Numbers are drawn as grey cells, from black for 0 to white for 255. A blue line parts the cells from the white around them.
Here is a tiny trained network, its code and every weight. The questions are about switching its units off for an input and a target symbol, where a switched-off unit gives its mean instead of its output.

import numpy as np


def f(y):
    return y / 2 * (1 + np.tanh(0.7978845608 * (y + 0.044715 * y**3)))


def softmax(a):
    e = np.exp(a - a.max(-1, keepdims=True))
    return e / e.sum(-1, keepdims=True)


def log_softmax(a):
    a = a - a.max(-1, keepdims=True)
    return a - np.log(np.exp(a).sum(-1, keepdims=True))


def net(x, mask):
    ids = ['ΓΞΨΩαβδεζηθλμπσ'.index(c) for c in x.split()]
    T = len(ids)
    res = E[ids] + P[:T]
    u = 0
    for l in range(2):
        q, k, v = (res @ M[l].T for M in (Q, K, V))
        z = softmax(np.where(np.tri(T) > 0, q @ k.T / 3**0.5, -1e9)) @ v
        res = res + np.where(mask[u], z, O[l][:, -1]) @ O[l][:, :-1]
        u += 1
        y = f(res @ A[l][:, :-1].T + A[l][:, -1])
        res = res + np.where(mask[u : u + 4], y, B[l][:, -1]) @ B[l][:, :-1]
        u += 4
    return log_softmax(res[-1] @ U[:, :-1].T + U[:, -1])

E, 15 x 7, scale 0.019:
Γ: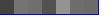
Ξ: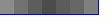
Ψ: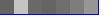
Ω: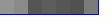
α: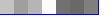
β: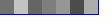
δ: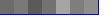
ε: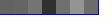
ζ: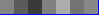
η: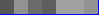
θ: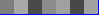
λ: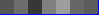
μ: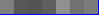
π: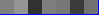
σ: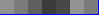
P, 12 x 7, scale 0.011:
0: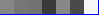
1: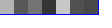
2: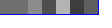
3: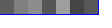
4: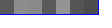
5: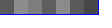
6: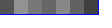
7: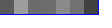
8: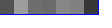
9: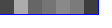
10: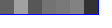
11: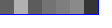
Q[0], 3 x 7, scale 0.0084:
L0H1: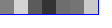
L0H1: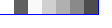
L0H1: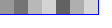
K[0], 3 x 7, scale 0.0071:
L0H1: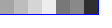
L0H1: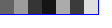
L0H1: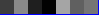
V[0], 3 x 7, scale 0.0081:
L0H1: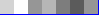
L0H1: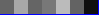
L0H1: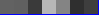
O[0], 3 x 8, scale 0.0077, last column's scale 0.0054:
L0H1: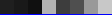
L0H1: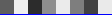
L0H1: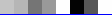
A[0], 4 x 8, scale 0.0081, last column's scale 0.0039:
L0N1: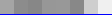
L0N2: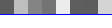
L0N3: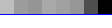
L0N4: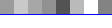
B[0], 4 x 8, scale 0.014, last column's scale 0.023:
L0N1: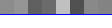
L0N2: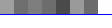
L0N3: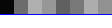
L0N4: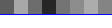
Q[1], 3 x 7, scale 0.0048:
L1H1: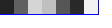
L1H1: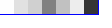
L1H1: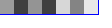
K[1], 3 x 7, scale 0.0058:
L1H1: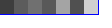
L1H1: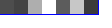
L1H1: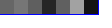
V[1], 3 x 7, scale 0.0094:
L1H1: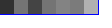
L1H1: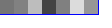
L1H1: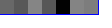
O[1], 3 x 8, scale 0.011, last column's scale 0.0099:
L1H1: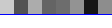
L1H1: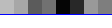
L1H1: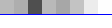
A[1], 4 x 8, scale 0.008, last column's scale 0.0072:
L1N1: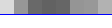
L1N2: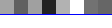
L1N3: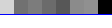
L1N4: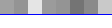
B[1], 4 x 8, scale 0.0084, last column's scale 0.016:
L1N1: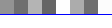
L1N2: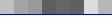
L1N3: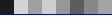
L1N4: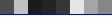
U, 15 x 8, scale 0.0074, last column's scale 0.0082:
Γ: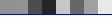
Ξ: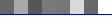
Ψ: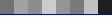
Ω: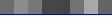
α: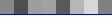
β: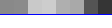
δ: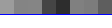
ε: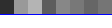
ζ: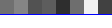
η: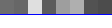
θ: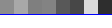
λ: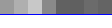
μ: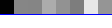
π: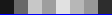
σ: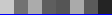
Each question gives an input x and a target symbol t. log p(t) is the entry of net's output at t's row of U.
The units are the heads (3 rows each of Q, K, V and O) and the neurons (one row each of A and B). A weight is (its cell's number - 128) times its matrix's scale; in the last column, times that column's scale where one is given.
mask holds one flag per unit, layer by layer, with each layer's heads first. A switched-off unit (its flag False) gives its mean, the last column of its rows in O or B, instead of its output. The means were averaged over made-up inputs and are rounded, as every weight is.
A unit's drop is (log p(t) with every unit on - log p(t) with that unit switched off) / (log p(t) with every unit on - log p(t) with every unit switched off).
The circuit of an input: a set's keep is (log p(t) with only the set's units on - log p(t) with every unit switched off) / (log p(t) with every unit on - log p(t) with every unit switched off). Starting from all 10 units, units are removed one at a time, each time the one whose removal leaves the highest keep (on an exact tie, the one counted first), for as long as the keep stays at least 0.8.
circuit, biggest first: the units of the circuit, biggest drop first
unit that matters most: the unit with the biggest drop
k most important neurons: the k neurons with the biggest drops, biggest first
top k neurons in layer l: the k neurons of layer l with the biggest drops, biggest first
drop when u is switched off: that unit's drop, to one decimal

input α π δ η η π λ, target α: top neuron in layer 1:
[L1N2]
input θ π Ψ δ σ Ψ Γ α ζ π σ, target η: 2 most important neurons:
[L0N2; L0N1]
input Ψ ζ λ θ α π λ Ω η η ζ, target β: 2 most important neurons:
[L0N4; L1N3]
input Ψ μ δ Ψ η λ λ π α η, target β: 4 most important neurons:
[L0N4; L1N3; L1N1; L0N2]
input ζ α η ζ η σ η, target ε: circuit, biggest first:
[L1H1; L0H1; L0N2; L0N1]
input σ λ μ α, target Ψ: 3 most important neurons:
[L1N3; L1N1; L0N4]
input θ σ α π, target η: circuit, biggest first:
[L1H1; L0N1]
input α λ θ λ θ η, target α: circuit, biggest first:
[L0H1; L1H1]
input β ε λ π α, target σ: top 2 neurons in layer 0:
[L0N2; L0N1]
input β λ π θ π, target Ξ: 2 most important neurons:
[L0N2; L1N1]
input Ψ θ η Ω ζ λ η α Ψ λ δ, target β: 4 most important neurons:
[L0N4; L1N3; L1N1; L0N2]
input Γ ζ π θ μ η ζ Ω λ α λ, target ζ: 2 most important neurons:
[L0N2; L1N1]
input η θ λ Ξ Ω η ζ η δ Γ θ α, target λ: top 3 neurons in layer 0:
[L0N3; L0N2; L0N4]
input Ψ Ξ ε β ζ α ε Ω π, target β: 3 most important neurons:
[L0N4; L1N3; L1N1]
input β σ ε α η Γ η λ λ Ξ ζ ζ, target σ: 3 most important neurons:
[L0N2; L0N1; L0N4]
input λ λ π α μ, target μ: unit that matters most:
L0H1
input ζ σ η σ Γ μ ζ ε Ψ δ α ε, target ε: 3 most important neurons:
[L0N2; L0N1; L1N1]
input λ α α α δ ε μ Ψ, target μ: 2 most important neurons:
[L0N2; L1N1]
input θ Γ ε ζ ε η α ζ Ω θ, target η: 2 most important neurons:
[L0N2; L0N1]
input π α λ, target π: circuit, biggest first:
[L1H1]
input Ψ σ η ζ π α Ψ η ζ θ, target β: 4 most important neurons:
[L0N4; L1N3; L1N1; L0N2]
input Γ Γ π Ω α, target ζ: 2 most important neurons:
[L1N4; L0N3]
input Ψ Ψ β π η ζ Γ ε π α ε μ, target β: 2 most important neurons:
[L0N4; L1N3]
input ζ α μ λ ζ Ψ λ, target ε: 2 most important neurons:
[L0N2; L0N1]
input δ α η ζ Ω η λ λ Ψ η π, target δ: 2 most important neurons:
[L0N2; L0N1]
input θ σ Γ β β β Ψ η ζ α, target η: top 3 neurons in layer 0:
[L0N2; L0N1; L0N3]
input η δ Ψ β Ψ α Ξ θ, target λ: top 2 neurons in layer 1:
[L1N3; L1N1]
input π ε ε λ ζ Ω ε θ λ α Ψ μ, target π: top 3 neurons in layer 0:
[L0N2; L0N1; L0N4]
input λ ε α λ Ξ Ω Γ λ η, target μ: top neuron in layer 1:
[L1N1]
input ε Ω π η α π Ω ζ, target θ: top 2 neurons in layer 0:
[L0N4; L0N2]
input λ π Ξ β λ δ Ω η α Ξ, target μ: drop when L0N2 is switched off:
0.5
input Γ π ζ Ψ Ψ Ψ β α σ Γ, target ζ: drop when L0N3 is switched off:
0.0
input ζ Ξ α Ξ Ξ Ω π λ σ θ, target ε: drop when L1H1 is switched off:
1.2
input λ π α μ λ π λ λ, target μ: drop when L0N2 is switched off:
0.4
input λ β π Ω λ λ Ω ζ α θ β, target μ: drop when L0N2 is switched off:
0.3
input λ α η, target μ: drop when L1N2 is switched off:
0.0
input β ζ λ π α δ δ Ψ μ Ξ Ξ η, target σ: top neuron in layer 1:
[L1N2]
